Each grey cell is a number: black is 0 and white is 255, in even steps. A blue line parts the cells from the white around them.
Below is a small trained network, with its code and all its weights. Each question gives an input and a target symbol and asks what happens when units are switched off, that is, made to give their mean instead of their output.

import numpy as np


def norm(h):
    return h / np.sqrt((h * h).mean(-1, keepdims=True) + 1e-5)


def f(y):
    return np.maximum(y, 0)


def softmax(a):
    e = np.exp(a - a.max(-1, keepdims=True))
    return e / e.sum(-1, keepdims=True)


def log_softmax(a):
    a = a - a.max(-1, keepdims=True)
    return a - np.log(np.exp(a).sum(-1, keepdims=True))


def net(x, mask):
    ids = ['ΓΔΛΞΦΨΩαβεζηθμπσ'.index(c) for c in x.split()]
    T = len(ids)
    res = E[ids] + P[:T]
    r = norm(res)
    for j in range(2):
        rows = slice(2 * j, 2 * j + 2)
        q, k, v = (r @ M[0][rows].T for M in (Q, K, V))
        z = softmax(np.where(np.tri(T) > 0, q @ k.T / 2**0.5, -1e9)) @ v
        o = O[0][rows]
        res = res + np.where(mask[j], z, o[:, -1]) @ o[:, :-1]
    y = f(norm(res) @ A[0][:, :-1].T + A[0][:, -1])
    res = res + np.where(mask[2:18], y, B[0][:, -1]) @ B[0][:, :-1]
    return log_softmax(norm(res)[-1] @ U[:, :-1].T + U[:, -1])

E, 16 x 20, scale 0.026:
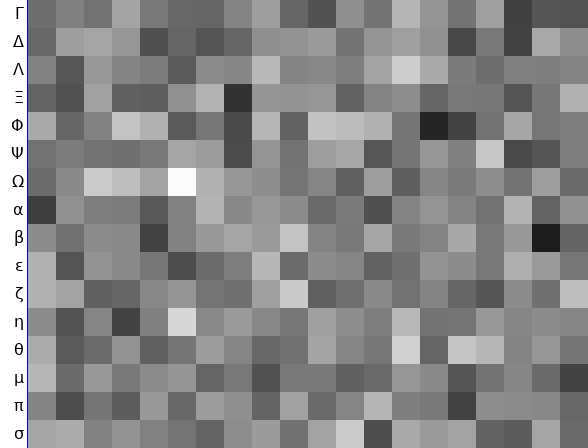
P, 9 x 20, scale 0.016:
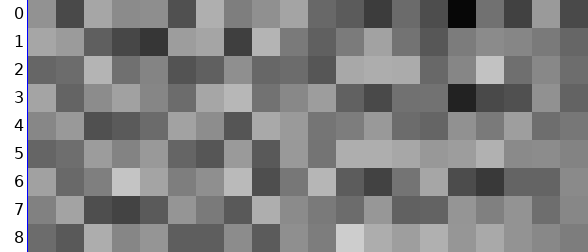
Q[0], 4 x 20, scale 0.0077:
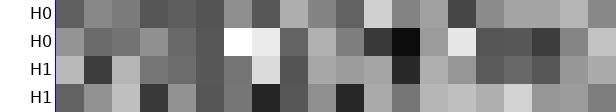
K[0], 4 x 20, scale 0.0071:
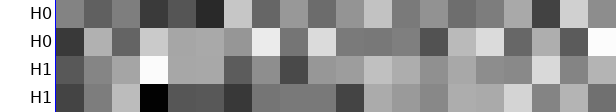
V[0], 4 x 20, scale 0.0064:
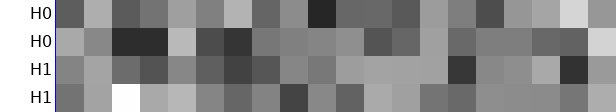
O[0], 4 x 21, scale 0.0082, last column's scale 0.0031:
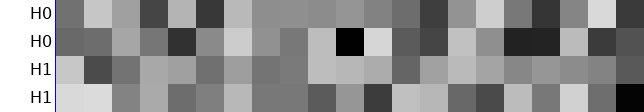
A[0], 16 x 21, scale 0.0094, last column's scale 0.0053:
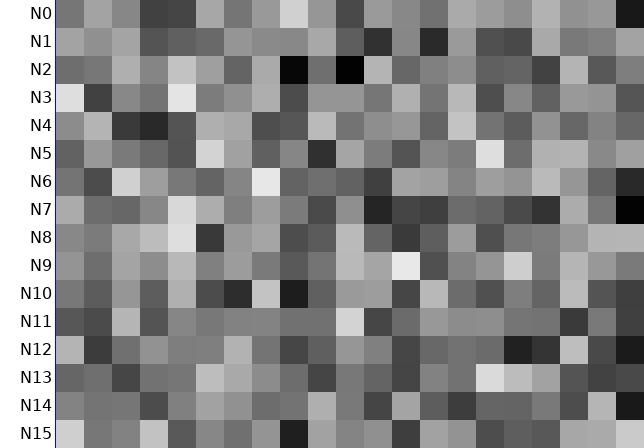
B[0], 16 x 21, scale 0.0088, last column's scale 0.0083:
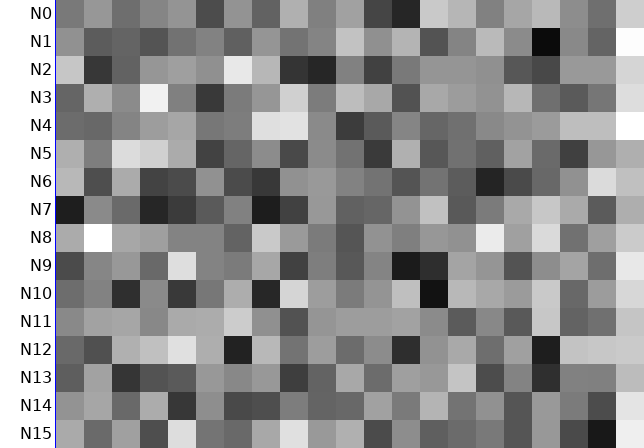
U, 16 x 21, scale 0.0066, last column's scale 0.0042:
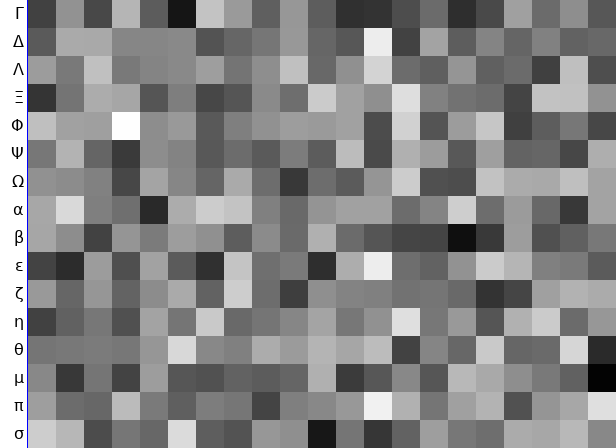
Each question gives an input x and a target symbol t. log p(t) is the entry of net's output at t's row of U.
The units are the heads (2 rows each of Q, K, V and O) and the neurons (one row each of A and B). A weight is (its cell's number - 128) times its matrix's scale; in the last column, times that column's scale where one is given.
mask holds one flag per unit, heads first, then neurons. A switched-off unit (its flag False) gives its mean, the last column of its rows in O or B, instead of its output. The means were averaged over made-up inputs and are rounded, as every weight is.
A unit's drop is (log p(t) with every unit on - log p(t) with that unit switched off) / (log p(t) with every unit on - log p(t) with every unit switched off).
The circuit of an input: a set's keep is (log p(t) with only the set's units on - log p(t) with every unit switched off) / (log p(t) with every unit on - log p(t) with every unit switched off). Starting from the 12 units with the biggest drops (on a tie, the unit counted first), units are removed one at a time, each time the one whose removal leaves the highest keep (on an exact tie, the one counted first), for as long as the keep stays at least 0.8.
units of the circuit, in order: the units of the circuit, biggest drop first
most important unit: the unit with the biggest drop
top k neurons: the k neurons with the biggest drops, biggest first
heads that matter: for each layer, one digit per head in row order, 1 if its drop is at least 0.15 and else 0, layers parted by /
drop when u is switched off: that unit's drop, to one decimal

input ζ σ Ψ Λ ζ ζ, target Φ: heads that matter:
01
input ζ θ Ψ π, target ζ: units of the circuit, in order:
[N2, N12]
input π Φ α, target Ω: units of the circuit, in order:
[H0, H1]
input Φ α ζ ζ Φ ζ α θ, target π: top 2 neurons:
[N5, N13]
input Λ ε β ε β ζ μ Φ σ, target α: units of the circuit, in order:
[N10, N12]
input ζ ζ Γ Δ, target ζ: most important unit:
H0
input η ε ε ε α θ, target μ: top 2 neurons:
[N9, N6]
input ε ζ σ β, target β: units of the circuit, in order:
[H0, N6]
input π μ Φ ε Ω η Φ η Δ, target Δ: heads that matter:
00
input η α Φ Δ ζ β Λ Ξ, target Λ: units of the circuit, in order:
[N5, N11]
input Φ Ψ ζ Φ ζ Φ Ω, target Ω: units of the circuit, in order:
[N7, H0]
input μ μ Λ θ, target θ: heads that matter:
01
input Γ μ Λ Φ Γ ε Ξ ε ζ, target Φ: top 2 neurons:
[N3, N10]
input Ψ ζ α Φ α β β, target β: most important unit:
H0
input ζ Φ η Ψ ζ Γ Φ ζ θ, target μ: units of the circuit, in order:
[N9, N6, N12]
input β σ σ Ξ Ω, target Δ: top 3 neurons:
[N5, N2, N13]
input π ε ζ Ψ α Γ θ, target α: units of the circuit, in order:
[N8, N10]
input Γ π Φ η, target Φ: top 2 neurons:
[N3, N12]
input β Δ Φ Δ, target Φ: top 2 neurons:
[N3, N8]
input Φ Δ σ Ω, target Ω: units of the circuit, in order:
[H0, N7]
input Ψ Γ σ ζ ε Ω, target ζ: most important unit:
N2
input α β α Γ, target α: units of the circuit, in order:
[H0, N8, N10, N12]
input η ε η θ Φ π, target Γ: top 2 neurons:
[N9, N3]
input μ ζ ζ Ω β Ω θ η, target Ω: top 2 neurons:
[N5, N0]
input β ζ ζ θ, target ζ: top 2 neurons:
[N12, N2]
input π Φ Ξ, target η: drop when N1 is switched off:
0.1
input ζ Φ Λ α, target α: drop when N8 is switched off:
0.2
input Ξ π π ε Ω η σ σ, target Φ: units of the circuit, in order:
[N5]
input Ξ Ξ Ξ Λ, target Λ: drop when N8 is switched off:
0.1
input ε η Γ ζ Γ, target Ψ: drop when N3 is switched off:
0.1
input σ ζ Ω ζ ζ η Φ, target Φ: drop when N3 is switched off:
0.2
